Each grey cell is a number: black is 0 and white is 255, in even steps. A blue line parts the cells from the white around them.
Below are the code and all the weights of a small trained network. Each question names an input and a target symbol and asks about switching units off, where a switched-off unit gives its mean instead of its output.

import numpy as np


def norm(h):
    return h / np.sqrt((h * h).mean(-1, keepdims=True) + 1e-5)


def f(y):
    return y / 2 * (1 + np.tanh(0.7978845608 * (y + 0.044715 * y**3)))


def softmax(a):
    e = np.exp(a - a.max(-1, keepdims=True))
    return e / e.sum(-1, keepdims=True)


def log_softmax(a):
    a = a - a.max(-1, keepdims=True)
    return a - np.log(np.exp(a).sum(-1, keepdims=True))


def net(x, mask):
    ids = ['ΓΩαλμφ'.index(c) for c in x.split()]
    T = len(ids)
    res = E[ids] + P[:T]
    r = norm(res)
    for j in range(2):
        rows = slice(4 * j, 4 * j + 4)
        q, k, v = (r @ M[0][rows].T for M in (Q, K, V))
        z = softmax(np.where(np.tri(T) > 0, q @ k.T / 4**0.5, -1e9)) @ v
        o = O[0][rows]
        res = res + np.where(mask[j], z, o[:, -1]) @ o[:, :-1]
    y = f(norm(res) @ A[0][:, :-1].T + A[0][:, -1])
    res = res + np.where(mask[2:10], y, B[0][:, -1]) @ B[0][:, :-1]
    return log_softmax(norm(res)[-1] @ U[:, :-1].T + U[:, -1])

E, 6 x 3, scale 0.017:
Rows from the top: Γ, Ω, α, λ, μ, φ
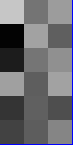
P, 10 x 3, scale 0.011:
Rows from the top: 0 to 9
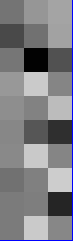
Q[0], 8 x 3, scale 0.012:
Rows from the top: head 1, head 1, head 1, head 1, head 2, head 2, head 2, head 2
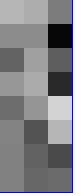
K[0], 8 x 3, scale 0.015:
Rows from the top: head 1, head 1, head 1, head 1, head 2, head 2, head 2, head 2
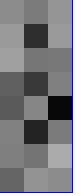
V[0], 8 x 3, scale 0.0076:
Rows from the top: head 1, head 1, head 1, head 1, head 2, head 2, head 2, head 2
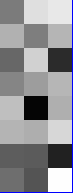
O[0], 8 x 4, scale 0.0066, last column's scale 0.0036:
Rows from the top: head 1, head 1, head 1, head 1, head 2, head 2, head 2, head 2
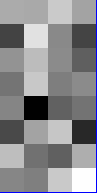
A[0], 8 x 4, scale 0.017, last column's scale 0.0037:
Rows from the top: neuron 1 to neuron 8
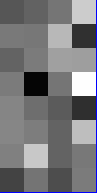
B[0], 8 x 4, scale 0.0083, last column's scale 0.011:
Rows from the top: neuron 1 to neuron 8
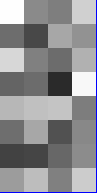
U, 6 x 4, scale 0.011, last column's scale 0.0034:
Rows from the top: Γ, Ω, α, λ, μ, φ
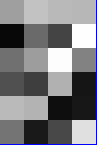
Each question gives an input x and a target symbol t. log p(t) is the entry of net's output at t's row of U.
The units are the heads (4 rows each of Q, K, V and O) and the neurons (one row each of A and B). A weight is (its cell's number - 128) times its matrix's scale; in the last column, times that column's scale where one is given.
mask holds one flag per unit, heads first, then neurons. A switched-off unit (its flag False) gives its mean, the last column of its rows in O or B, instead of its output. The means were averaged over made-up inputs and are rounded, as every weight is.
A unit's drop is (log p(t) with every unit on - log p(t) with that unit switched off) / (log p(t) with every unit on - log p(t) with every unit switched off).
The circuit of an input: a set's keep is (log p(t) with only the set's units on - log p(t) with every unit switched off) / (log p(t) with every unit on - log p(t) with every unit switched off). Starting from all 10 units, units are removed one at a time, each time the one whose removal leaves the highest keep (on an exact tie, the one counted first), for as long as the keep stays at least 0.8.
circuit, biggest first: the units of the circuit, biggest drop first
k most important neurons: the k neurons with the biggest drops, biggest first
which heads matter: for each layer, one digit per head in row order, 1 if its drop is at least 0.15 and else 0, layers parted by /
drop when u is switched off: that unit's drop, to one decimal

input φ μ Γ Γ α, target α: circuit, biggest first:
(head 1)
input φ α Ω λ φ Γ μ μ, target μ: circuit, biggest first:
(neuron 1; neuron 8)
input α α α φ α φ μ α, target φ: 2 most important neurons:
(neuron 2; neuron 8)
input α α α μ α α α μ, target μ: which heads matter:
01
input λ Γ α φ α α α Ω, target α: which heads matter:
00
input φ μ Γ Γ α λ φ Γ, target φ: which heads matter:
01
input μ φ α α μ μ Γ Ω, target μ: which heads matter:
01
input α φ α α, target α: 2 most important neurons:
(neuron 4; neuron 1)
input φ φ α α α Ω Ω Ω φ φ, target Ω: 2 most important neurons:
(neuron 7; neuron 1)
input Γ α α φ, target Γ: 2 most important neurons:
(neuron 4; neuron 3)
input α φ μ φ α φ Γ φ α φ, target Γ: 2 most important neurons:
(neuron 4; neuron 8)
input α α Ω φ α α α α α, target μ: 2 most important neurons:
(neuron 1; neuron 8)
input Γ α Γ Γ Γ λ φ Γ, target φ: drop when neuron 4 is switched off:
0.1
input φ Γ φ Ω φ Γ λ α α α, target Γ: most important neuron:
(neuron 4)
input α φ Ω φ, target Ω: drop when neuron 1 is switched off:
0.2
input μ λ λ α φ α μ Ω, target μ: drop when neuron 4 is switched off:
-0.1
